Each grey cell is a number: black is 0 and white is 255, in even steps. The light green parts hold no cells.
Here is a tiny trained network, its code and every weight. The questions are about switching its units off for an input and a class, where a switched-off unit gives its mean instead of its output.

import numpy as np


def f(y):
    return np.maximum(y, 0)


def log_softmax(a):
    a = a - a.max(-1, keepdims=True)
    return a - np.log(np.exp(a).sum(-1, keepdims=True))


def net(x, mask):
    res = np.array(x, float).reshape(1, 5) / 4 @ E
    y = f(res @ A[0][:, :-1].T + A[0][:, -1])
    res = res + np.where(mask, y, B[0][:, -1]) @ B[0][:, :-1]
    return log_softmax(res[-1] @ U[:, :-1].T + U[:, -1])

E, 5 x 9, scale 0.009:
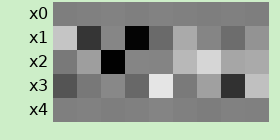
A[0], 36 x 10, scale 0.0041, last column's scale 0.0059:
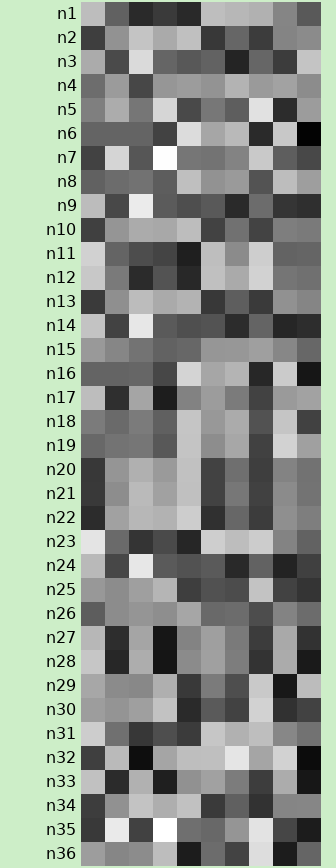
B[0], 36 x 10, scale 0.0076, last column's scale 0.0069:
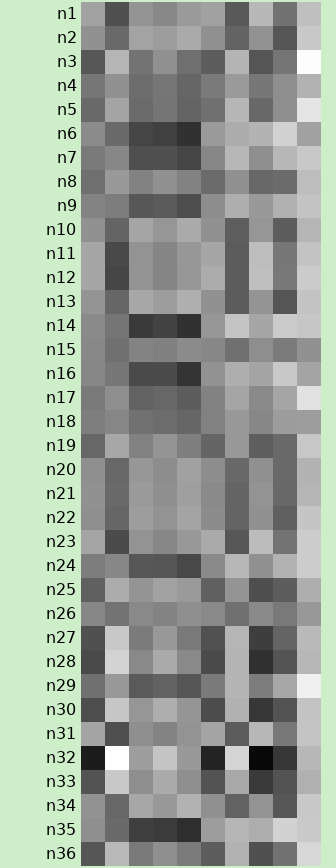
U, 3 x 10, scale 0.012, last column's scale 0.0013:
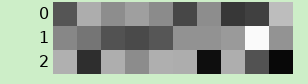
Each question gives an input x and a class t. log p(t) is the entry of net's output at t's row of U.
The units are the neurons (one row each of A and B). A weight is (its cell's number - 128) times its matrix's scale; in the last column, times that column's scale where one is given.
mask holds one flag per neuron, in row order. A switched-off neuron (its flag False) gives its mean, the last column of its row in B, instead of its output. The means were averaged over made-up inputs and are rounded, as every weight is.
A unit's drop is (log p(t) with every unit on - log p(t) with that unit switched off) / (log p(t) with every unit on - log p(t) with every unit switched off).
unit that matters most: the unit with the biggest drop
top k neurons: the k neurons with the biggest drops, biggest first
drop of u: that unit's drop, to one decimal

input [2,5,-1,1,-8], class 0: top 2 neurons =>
(n35 n28)
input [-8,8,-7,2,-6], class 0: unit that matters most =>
n28
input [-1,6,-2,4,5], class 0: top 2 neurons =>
(n28 n33)
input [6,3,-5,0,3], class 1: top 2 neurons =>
(n14 n32)
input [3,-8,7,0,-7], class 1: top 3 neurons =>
(n35 n7 n30)
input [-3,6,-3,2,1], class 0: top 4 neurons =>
(n28 n33 n27 n35)
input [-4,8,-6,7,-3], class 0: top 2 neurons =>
(n28 n33)
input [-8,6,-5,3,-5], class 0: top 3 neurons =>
(n28 n33 n27)
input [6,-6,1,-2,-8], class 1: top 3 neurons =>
(n35 n7 n32)
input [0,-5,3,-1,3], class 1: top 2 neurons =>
(n35 n7)
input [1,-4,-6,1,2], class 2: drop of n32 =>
0.1
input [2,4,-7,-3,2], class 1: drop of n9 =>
0.2
